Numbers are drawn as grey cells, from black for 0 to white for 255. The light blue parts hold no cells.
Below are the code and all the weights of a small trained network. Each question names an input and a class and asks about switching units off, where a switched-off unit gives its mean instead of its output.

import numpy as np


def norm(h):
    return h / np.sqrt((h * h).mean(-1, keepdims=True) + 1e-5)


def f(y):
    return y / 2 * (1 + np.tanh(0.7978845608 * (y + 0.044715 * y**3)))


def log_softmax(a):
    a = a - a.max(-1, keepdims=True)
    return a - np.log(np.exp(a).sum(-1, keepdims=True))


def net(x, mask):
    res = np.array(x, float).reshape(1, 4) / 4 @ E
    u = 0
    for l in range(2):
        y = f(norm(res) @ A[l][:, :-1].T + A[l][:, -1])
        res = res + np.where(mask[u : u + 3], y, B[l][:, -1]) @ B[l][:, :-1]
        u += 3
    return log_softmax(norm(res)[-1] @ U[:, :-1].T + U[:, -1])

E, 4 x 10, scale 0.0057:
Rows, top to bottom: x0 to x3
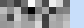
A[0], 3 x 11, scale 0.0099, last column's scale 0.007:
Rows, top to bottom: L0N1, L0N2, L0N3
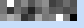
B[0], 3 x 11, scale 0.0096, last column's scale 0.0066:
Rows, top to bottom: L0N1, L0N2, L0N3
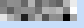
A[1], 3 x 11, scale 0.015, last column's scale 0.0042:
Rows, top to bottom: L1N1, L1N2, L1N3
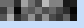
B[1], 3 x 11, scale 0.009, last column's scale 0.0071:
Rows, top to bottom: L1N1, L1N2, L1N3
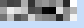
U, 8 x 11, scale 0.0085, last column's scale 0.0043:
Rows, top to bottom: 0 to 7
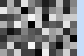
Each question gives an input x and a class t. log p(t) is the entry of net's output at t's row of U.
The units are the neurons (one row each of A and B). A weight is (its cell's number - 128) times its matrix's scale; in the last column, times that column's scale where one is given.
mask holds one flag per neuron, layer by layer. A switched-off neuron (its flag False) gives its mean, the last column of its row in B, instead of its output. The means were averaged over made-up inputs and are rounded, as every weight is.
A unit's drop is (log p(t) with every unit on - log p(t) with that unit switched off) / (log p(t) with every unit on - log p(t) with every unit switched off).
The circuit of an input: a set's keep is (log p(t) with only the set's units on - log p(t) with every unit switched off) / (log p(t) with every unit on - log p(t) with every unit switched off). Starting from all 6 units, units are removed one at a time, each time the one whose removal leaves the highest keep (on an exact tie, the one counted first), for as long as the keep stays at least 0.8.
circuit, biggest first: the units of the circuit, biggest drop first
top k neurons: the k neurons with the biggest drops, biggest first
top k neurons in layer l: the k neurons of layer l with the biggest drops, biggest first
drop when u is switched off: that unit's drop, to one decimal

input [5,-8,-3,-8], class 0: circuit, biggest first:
L1N2
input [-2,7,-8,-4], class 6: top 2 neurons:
L0N1, L1N3
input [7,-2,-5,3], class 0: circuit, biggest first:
L0N1, L0N2, L1N2
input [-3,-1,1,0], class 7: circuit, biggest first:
L1N3, L1N1
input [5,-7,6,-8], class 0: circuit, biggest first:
L0N2, L1N2
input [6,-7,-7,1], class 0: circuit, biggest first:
L1N2, L0N2
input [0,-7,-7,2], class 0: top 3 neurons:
L1N2, L0N1, L1N1
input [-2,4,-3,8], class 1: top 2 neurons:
L0N3, L1N3
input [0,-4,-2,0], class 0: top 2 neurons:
L0N1, L0N2
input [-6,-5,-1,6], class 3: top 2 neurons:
L1N3, L0N2
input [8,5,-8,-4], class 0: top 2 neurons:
L1N2, L1N1
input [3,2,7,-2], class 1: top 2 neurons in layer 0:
L0N3, L0N2
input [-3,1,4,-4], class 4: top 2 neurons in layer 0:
L0N2, L0N1
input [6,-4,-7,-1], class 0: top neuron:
L1N2
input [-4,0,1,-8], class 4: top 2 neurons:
L0N2, L1N1
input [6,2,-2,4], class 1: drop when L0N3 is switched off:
0.7
